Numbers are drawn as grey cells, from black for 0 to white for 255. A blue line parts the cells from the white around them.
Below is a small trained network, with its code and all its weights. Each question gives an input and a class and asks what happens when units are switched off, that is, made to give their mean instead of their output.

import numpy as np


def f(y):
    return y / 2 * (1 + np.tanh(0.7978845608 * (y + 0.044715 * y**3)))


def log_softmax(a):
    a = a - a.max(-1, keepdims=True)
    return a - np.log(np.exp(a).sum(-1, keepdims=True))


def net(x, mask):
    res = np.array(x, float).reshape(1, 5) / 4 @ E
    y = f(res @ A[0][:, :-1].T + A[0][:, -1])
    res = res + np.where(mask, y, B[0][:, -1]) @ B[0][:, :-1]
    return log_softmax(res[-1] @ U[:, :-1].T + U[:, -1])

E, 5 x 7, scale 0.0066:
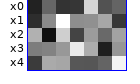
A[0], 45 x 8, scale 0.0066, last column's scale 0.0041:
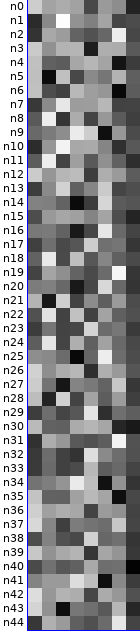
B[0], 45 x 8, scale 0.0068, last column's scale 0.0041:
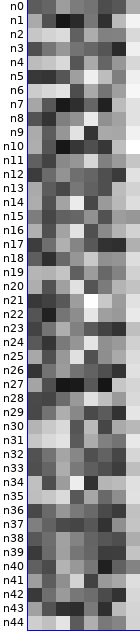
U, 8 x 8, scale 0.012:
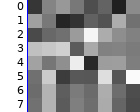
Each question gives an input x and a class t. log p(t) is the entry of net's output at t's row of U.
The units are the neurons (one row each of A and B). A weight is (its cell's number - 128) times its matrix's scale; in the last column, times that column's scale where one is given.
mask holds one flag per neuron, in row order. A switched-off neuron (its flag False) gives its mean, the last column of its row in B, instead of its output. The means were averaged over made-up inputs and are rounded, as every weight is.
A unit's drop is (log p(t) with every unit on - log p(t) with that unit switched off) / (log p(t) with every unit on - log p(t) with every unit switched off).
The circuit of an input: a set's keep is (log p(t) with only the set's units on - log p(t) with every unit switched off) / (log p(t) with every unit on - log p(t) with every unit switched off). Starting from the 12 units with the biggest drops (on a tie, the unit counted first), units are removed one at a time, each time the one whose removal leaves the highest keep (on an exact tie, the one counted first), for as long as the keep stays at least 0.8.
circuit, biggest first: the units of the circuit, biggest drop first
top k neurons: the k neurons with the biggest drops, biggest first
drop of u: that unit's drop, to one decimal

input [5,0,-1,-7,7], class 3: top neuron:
(n31)
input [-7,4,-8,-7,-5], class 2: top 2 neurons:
(n22 n8)
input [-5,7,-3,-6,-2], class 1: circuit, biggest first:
(n1 n7)
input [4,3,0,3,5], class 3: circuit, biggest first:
(n31 n2)
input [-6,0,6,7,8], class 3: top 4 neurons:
(n31 n2 n44 n19)
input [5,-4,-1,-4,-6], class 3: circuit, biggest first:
(n6 n35)
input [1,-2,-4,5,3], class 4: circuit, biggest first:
(n9 n34)
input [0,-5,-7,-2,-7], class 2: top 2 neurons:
(n8 n22)
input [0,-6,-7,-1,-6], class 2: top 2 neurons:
(n8 n22)
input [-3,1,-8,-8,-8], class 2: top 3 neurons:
(n22 n8 n24)
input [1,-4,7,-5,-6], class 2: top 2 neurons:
(n5 n21)
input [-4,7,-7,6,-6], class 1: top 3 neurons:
(n10 n7 n1)
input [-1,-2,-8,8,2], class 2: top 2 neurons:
(n22 n8)
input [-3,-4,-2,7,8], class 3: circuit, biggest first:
(n31)
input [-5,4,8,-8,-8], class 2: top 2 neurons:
(n5 n21)
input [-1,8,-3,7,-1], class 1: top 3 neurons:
(n10 n1 n7)
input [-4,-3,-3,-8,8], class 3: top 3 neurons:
(n31 n44 n2)
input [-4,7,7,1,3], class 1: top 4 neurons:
(n1 n10 n7 n13)
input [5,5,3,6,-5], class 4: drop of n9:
0.4
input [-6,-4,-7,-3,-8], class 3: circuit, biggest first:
(n6)
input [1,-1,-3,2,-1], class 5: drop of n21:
0.2
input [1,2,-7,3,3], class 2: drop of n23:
0.0
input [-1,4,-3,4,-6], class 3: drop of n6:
0.1
